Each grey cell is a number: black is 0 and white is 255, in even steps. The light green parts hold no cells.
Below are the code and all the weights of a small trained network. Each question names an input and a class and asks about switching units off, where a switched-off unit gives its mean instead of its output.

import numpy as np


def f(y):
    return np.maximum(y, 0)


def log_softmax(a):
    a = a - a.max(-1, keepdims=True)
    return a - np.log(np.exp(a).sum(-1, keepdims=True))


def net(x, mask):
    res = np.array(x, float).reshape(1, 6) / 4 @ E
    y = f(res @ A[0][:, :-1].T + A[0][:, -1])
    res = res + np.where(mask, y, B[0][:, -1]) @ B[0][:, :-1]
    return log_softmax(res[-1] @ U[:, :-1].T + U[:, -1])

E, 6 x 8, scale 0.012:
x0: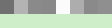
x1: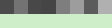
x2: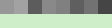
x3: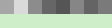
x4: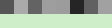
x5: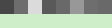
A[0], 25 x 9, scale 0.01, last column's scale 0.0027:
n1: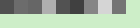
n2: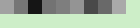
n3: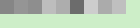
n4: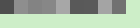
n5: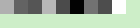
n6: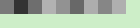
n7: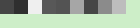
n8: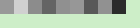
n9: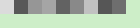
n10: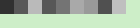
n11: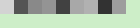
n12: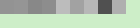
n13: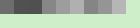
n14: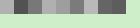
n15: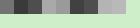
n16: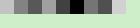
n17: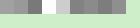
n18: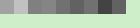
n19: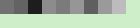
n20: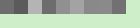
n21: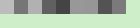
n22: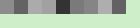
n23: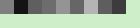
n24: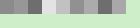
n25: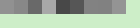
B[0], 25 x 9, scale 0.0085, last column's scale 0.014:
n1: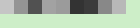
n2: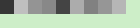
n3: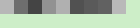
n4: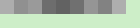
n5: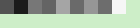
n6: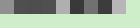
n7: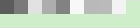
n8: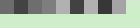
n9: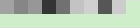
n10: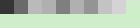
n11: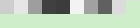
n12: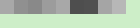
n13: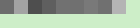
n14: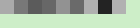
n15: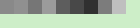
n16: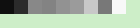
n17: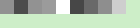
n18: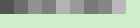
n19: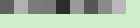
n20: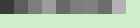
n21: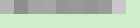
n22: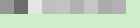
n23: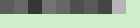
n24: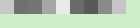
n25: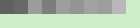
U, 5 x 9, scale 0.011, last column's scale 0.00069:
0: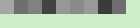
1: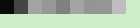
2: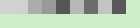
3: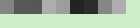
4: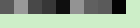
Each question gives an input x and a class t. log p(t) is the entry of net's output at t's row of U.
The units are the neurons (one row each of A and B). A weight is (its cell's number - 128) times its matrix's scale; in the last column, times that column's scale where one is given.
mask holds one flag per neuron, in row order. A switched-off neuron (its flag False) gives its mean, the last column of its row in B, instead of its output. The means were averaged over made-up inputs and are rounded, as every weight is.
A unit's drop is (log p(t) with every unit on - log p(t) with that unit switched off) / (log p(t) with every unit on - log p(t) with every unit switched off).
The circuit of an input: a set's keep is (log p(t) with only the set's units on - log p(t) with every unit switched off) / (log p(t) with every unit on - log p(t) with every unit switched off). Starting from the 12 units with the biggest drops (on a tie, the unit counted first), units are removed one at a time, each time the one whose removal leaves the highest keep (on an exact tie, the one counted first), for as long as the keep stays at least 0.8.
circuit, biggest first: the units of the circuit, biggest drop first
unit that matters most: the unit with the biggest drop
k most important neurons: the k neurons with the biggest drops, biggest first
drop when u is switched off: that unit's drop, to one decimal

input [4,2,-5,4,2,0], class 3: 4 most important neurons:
(n11, n7, n16, n9)
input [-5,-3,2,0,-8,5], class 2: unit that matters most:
n11
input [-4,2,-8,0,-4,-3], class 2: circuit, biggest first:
(n16, n5)
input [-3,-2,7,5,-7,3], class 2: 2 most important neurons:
(n11, n21)
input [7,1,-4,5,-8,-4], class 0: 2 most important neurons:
(n8, n7)
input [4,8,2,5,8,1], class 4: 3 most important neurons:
(n17, n24, n19)
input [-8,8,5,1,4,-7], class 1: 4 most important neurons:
(n16, n5, n2, n25)
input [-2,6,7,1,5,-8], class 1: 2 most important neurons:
(n16, n2)
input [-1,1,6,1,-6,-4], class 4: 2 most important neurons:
(n2, n17)
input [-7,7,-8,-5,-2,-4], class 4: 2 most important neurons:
(n19, n16)
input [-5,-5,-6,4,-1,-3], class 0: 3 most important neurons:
(n11, n10, n7)
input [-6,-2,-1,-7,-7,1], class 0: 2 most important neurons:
(n11, n9)
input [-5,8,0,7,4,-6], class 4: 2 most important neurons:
(n7, n19)
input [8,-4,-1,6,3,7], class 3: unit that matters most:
n16
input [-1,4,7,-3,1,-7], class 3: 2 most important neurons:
(n7, n15)
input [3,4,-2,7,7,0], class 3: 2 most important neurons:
(n11, n8)
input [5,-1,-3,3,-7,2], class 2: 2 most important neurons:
(n16, n5)
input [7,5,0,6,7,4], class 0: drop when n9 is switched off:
-0.2
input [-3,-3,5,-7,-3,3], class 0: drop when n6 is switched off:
0.2
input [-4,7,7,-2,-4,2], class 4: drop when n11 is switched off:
0.0
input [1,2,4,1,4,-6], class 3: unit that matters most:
n7
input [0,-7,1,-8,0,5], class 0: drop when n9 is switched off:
0.1
